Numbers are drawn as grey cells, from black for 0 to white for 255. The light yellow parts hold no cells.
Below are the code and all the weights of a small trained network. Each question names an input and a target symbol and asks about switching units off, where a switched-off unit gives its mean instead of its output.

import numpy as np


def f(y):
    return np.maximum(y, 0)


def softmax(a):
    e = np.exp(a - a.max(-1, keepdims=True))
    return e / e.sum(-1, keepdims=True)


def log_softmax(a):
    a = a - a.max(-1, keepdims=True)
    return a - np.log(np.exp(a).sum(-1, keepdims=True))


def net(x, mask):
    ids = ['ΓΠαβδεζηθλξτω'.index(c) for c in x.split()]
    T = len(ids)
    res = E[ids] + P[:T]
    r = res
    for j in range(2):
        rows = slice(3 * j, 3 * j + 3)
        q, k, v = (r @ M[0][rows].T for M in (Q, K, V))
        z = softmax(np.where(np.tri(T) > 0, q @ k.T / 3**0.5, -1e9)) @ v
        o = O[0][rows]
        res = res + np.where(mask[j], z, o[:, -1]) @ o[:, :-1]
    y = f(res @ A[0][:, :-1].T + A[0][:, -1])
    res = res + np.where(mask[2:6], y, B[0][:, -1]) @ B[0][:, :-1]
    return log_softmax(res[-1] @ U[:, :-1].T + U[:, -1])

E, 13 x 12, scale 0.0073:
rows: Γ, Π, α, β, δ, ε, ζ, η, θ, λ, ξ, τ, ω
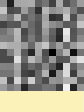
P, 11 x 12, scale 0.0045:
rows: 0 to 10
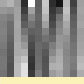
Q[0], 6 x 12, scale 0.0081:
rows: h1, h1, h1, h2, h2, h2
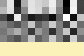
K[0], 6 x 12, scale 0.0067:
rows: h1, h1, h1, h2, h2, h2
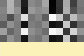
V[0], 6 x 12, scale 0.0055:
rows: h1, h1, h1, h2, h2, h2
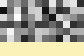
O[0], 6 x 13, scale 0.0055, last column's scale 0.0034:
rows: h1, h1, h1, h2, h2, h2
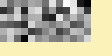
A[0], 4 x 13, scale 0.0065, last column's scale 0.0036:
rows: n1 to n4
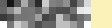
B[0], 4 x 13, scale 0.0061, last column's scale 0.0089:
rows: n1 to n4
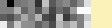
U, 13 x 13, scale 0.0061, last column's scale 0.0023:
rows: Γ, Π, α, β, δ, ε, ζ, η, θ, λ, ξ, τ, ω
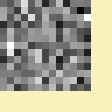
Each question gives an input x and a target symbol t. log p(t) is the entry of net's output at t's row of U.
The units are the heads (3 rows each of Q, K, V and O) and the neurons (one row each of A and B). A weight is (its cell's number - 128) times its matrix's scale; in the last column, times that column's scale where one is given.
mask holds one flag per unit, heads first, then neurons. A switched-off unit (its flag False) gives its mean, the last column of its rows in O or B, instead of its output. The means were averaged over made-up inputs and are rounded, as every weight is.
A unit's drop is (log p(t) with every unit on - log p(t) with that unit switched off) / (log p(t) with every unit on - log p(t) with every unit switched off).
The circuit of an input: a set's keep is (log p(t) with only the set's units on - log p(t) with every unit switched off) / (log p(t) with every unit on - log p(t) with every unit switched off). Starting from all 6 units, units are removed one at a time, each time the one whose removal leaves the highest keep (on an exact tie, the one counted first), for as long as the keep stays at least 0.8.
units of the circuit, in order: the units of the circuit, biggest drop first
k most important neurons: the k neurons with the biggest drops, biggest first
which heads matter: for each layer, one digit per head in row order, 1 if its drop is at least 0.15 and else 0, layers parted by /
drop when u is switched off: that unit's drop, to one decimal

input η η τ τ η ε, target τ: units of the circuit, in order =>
[h1 n2]
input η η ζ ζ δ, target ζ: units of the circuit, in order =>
[h2 n1 h1]
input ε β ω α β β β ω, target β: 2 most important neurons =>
[n4 n1]
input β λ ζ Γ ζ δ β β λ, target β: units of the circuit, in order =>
[h1 n4]
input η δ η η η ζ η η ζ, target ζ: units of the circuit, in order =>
[h2 n1 n3]
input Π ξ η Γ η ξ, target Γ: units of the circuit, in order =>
[h2 n3]
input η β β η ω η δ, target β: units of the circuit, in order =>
[h1 n4]
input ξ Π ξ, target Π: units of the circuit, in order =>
[h1 n2]
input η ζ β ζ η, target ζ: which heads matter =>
01
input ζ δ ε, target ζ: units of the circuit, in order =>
[h2 n1]
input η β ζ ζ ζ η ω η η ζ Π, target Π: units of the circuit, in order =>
[n2 h1]
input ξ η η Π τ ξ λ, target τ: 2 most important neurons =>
[n2 n1]
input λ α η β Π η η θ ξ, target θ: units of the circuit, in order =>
[h1 n4]
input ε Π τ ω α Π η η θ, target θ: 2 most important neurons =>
[n4 n1]
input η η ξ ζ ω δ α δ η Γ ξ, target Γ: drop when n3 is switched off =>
0.2
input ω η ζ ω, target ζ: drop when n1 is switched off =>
0.2
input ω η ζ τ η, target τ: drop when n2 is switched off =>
0.2
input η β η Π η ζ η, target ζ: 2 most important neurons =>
[n1 n4]
